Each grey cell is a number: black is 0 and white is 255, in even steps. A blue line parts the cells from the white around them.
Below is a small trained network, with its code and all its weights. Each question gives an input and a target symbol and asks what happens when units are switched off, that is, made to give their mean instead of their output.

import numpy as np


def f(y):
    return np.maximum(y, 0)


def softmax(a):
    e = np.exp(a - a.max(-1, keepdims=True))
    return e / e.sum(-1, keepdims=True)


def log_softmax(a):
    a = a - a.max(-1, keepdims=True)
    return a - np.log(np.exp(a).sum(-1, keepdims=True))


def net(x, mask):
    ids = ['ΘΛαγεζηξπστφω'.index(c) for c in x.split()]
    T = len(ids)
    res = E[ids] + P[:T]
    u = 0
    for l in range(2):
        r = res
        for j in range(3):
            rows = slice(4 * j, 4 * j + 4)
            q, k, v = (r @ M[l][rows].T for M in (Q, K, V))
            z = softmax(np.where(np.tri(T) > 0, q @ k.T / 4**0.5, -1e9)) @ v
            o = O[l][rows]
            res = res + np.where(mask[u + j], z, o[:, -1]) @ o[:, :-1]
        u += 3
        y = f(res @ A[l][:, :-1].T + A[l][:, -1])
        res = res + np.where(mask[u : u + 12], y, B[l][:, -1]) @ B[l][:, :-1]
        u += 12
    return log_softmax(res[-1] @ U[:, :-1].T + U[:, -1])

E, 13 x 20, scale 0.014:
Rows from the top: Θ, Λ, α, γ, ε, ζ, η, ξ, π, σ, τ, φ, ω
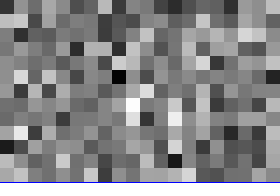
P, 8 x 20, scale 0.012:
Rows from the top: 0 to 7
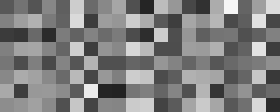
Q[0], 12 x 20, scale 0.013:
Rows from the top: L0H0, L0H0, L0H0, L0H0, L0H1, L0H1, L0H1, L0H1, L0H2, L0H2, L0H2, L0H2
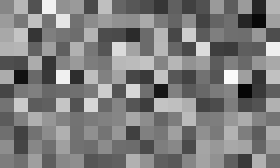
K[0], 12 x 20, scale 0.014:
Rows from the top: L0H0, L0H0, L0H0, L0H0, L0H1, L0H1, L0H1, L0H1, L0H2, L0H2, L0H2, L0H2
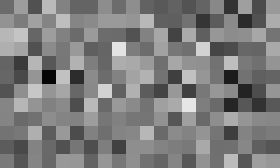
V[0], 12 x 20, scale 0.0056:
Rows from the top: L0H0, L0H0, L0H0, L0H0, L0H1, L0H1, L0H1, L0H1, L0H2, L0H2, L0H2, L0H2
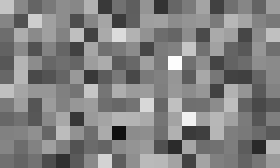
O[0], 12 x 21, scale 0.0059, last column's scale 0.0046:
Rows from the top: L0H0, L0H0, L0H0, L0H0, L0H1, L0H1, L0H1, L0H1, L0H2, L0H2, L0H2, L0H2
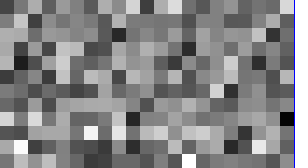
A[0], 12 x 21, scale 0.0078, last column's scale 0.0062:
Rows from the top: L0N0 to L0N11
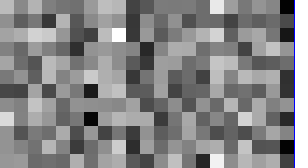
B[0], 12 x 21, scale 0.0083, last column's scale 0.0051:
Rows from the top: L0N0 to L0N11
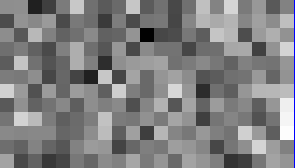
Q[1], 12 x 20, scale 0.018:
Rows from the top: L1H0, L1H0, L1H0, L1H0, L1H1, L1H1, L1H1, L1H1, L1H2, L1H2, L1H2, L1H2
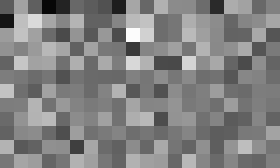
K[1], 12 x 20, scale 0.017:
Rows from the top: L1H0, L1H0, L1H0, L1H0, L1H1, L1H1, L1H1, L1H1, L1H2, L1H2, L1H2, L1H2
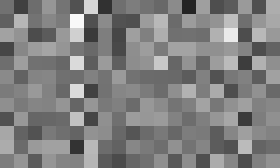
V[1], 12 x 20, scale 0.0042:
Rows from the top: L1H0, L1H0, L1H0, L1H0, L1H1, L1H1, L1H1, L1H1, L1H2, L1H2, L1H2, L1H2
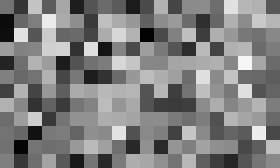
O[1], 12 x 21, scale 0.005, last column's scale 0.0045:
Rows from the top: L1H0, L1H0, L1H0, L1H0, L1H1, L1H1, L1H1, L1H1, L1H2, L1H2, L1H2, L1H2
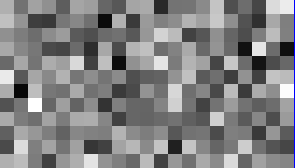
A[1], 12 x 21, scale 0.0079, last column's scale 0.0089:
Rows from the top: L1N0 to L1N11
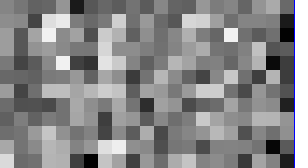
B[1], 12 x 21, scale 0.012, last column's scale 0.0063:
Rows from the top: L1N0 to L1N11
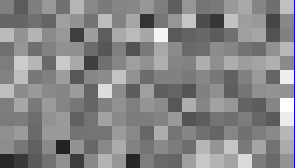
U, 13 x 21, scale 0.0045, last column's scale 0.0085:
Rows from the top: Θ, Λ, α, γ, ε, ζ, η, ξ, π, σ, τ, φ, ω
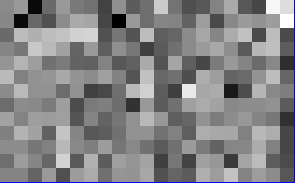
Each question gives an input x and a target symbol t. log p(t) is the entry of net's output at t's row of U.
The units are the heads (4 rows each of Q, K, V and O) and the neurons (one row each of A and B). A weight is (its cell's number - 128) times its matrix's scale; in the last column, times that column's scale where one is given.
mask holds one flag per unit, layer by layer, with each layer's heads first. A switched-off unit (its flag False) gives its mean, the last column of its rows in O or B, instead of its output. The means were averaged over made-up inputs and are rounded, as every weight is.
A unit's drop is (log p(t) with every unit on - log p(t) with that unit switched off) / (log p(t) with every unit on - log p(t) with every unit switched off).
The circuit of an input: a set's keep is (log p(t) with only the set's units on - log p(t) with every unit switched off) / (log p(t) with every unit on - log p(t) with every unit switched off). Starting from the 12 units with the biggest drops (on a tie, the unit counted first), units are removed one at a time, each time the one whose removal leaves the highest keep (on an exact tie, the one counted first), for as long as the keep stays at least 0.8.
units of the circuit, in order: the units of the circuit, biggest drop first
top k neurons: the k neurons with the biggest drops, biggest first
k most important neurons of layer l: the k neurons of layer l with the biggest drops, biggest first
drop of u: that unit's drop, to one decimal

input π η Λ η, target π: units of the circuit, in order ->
(L1N2, L0H2, L1H1)
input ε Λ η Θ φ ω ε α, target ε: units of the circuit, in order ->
(L0N8, L0H2)
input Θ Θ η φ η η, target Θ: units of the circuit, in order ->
(L1H0)
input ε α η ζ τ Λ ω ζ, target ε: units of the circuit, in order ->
(L0H2, L0N8)
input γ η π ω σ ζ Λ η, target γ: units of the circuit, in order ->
(L0H2, L0N2, L0H1)
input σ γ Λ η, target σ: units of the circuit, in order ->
(L1N4, L1H0, L0H1, L0N4)
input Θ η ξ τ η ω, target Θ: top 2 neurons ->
(L0N5, L1N9)
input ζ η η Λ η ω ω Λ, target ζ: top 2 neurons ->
(L1N6, L0N4)
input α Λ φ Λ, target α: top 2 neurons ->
(L0N11, L0N5)
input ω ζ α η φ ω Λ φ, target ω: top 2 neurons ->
(L1N10, L0N11)
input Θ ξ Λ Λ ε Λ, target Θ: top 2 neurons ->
(L0N5, L1N9)
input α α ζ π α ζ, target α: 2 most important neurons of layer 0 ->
(L0N11, L0N5)
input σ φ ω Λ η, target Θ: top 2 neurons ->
(L0N6, L0N3)
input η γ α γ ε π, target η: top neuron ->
(L0N8)
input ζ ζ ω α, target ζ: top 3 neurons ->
(L1N6, L0N4, L0N5)
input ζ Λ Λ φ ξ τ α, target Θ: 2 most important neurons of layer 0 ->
(L0N6, L0N3)
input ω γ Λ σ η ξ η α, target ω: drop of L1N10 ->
0.8
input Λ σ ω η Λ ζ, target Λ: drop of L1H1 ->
0.1
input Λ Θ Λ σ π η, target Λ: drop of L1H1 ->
0.1
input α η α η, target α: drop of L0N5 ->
0.2
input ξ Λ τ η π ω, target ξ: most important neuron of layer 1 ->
(L1N11)
